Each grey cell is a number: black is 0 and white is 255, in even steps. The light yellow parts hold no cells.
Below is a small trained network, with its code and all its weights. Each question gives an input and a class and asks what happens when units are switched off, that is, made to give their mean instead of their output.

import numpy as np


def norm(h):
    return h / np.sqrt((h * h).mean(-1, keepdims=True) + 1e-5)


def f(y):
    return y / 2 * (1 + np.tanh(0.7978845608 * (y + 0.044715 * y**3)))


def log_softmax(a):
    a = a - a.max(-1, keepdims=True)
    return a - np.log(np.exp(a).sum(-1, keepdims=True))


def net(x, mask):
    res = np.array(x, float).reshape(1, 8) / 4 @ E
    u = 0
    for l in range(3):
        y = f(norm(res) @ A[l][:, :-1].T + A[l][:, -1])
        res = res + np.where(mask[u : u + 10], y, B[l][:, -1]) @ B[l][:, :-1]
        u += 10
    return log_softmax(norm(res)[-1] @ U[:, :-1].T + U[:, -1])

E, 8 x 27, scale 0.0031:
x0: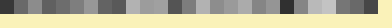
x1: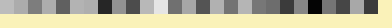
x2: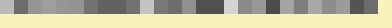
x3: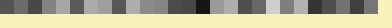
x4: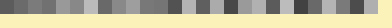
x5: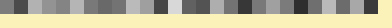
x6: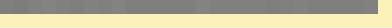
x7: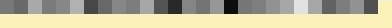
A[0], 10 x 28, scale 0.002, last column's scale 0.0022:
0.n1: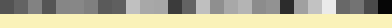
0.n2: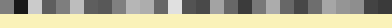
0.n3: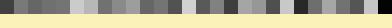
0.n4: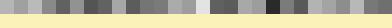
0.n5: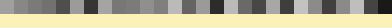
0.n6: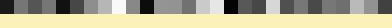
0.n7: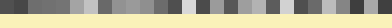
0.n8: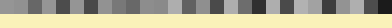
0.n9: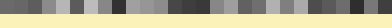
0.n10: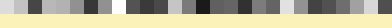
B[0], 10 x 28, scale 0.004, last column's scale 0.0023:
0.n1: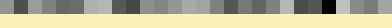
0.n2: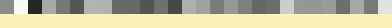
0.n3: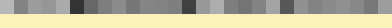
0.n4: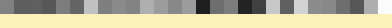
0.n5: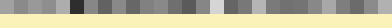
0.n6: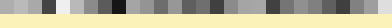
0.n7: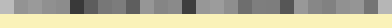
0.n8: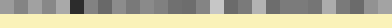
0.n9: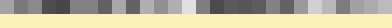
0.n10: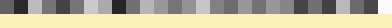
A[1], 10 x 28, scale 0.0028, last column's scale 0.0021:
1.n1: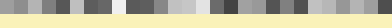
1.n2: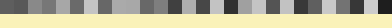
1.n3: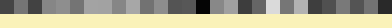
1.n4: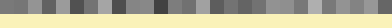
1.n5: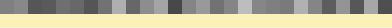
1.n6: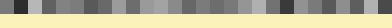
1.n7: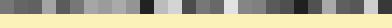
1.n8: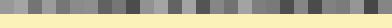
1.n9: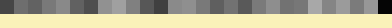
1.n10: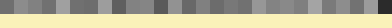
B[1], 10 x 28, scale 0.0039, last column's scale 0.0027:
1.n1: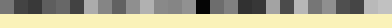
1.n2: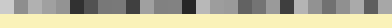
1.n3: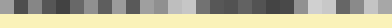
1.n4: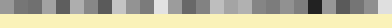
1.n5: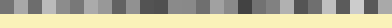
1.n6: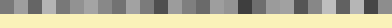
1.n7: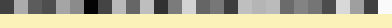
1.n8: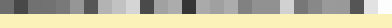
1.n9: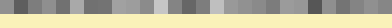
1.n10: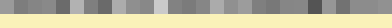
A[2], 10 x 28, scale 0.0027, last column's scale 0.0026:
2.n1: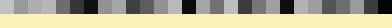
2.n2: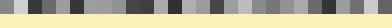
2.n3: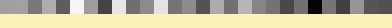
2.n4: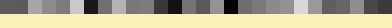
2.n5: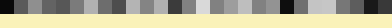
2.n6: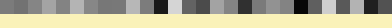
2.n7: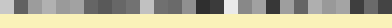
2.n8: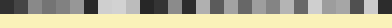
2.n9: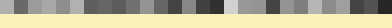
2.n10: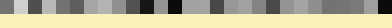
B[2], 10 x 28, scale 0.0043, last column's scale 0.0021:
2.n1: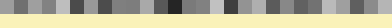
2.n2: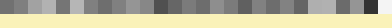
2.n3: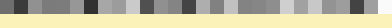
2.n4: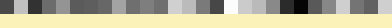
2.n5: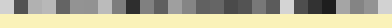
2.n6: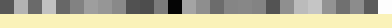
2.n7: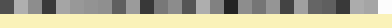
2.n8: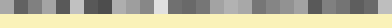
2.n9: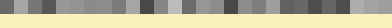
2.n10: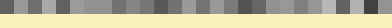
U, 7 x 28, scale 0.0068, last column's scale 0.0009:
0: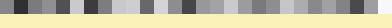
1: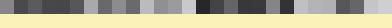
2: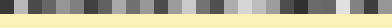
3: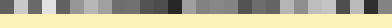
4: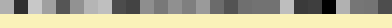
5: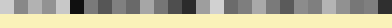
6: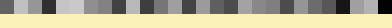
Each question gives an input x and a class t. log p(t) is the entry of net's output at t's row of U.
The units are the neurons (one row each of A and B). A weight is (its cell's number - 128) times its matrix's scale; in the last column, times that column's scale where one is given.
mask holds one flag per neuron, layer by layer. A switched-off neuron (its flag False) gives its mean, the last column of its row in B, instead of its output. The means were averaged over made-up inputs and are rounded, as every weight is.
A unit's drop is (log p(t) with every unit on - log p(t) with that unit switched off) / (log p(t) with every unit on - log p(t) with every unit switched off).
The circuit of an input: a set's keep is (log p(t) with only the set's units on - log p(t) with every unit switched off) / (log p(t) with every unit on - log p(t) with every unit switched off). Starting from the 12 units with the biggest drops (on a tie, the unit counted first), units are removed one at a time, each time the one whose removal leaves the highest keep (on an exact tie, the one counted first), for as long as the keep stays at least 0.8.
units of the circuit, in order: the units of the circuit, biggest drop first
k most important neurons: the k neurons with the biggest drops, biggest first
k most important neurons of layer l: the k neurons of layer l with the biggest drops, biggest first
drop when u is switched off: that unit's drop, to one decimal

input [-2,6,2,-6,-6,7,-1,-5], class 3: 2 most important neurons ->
(2.n6; 1.n4)
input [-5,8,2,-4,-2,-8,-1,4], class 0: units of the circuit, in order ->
(2.n3)
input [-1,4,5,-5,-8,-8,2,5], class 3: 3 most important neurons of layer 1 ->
(1.n5; 1.n2; 1.n7)
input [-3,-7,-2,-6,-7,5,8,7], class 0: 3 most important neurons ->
(1.n7; 2.n8; 1.n4)
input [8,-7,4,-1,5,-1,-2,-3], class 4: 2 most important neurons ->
(2.n5; 1.n8)
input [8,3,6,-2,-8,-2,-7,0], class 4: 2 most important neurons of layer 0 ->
(0.n1; 0.n7)
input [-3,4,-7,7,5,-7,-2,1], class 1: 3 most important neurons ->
(1.n3; 0.n2; 0.n9)
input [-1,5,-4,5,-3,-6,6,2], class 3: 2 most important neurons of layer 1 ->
(1.n4; 1.n5)
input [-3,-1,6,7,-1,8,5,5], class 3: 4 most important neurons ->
(0.n4; 2.n6; 0.n2; 1.n1)
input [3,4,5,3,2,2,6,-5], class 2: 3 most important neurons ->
(1.n7; 0.n6; 1.n4)
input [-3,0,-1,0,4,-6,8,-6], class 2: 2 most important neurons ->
(1.n7; 0.n2)
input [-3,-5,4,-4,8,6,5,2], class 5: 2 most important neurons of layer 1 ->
(1.n2; 1.n8)
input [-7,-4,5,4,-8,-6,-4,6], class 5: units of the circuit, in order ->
(2.n1; 0.n5)
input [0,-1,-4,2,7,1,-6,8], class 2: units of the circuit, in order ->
(2.n4)
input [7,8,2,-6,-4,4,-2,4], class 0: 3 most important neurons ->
(2.n3; 0.n10; 1.n8)
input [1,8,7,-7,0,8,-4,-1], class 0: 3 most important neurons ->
(2.n3; 1.n8; 1.n5)
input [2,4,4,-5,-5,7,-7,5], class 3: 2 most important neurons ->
(1.n7; 2.n6)
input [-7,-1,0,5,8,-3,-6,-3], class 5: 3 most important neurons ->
(1.n2; 0.n3; 0.n4)
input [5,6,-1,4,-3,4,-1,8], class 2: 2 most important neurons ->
(2.n4; 1.n4)
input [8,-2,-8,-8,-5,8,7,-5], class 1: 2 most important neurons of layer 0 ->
(0.n10; 0.n4)
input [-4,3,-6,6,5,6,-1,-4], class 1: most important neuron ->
(1.n3)
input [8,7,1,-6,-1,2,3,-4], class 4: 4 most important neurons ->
(2.n5; 1.n4; 0.n1; 1.n10)
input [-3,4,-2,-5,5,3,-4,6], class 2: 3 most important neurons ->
(2.n4; 0.n9; 1.n4)
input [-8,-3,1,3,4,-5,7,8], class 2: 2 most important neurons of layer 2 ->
(2.n4; 2.n5)
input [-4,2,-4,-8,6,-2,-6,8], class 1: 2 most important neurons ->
(1.n1; 1.n7)
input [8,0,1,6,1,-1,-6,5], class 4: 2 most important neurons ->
(2.n5; 0.n4)
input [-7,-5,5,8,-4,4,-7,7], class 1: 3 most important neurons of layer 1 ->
(1.n3; 1.n7; 1.n8)
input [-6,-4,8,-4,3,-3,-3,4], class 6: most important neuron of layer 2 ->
(2.n7)
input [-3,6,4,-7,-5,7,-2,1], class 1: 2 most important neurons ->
(1.n1; 1.n4)
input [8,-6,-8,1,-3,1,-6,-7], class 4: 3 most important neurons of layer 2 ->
(2.n5; 2.n4; 2.n7)
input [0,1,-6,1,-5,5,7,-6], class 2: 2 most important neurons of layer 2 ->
(2.n7; 2.n9)
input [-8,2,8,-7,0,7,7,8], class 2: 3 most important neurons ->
(2.n4; 0.n9; 1.n3)
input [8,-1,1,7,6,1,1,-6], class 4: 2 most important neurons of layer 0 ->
(0.n4; 0.n1)
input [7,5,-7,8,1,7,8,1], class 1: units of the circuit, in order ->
(1.n3)
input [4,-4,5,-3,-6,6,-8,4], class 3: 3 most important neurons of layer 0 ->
(0.n7; 0.n2; 0.n3)
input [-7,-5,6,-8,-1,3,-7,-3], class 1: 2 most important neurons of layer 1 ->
(1.n1; 1.n8)
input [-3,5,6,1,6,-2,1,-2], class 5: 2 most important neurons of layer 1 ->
(1.n2; 1.n4)
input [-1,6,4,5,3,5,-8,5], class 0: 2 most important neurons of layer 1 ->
(1.n7; 1.n8)
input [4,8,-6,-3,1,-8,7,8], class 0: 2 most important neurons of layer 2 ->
(2.n3; 2.n6)
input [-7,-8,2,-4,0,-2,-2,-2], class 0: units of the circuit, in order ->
(2.n8)
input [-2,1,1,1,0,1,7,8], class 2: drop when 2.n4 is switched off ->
0.4
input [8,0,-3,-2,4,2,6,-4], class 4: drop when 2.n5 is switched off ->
0.2
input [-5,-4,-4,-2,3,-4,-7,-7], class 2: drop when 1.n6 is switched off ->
0.0
